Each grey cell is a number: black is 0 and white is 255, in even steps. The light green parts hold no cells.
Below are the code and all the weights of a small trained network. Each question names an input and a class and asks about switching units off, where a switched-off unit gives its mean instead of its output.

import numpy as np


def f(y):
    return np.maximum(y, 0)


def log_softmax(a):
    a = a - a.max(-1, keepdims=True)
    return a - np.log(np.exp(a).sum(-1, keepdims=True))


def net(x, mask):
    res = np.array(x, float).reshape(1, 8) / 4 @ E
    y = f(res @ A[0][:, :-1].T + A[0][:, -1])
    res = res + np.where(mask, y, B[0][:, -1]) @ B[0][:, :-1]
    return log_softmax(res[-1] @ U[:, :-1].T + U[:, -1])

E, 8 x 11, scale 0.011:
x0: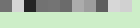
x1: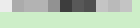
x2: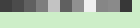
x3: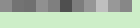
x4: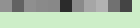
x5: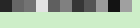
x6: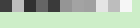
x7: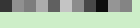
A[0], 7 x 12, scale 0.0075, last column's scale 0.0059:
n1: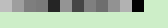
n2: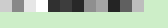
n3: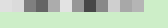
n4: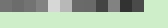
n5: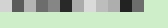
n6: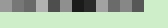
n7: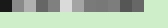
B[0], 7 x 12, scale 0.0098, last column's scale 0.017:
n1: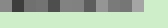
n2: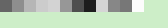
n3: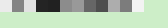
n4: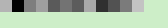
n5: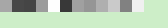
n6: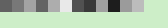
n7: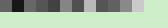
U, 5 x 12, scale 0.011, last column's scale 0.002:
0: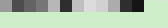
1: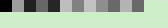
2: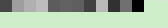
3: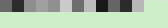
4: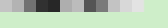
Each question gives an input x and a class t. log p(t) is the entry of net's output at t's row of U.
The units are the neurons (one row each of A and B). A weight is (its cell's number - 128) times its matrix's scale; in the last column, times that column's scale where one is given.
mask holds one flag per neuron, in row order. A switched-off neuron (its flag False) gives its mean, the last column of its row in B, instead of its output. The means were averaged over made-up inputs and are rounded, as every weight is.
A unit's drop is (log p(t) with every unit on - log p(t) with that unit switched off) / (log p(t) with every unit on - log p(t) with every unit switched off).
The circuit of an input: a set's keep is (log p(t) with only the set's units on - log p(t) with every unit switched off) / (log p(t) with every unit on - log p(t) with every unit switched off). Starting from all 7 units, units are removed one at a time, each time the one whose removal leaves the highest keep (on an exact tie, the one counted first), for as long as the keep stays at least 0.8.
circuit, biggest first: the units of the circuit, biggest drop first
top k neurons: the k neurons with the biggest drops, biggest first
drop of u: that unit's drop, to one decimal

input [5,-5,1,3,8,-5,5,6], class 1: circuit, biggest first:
n5, n3
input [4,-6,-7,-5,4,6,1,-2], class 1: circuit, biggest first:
n2, n3
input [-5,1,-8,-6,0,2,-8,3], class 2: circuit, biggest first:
n2
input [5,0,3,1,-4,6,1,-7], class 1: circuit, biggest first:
n5, n2
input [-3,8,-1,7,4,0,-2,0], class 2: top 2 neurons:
n2, n6
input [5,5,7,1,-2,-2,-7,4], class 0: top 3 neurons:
n6, n7, n5
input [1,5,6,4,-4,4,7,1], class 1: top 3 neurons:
n3, n2, n5
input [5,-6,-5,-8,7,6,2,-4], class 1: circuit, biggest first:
n2, n3
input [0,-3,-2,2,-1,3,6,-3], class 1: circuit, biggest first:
n3, n2
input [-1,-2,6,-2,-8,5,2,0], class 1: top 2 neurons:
n3, n5
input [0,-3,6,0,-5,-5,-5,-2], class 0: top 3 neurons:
n5, n6, n3
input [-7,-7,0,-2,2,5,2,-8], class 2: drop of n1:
0.0
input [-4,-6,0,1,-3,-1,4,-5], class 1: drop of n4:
0.1
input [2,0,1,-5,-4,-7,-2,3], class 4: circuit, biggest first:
n3
